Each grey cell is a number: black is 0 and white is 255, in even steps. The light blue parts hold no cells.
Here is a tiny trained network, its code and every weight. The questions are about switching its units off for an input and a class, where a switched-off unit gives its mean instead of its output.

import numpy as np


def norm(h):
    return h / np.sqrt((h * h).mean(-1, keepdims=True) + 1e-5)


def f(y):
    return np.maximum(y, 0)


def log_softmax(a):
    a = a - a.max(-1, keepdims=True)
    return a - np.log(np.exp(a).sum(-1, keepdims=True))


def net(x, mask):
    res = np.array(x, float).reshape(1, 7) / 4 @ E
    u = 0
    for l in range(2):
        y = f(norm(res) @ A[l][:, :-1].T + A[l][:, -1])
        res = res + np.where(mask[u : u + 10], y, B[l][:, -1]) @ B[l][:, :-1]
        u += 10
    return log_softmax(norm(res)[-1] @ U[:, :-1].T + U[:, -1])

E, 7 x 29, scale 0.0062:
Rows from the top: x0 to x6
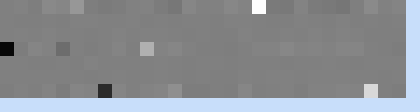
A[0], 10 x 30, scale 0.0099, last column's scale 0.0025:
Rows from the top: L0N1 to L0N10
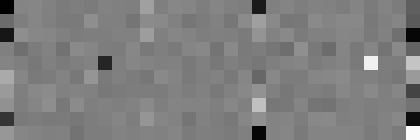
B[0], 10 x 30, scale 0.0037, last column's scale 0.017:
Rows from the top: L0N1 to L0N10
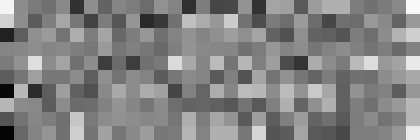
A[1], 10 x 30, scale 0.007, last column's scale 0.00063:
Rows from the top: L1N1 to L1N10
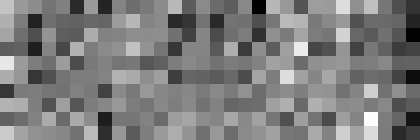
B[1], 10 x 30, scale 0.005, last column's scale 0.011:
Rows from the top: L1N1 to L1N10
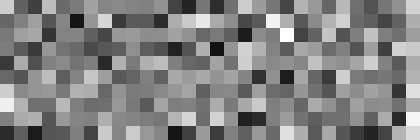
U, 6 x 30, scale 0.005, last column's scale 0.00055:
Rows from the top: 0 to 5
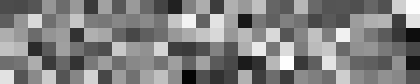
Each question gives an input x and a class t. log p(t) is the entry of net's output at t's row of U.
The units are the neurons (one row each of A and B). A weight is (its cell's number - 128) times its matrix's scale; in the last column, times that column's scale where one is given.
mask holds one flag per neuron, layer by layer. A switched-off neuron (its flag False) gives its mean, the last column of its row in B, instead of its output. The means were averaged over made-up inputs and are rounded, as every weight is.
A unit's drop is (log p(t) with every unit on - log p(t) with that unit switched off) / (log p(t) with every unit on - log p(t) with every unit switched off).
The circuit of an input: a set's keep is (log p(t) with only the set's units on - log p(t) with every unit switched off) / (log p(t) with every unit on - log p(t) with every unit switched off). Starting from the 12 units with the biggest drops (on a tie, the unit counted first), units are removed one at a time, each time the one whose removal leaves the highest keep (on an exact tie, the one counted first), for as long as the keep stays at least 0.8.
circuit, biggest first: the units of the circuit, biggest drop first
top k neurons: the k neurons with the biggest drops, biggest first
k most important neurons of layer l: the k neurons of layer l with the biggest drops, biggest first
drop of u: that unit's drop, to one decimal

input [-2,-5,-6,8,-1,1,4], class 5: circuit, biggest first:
[L0N1; L1N1]
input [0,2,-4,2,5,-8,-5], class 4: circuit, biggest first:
[L0N10]
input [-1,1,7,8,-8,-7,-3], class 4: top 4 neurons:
[L0N1; L0N5; L0N10; L0N3]
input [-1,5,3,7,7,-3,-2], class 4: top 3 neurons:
[L0N1; L0N5; L0N10]
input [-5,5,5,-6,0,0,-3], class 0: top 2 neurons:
[L0N5; L1N4]
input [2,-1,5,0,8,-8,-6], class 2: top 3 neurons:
[L0N10; L0N3; L0N5]
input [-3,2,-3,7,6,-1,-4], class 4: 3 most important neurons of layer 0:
[L0N1; L0N5; L0N3]
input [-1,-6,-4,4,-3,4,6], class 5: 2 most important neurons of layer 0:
[L0N1; L0N10]
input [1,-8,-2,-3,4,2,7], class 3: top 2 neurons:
[L0N10; L0N3]
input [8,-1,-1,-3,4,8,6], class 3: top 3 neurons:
[L0N10; L1N10; L0N3]
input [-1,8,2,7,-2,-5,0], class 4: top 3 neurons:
[L0N5; L0N1; L0N10]
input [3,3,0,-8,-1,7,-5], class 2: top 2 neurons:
[L0N10; L0N5]
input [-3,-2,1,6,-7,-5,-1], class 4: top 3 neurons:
[L0N1; L0N5; L0N3]
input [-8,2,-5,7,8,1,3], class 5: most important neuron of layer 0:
[L0N1]
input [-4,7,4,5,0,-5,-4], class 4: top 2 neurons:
[L0N1; L0N5]
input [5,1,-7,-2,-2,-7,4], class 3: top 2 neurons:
[L0N10; L1N10]
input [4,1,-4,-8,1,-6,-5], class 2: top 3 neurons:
[L0N5; L0N10; L1N6]
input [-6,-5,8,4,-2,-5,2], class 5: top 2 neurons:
[L0N1; L0N10]
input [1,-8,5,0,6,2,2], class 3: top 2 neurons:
[L0N10; L0N3]
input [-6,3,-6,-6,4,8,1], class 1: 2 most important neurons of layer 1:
[L1N9; L1N10]
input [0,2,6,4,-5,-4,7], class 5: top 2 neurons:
[L1N1; L0N10]
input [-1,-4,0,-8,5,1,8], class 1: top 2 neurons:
[L0N1; L1N9]
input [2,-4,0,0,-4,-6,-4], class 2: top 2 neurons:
[L0N10; L0N3]
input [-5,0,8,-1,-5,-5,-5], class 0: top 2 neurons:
[L0N10; L0N5]
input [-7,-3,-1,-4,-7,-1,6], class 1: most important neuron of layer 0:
[L0N10]
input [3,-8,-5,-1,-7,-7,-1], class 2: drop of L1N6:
0.1
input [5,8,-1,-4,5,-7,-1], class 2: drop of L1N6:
0.2
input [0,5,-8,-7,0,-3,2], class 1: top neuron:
[L0N1]
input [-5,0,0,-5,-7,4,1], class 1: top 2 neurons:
[L1N9; L1N10]
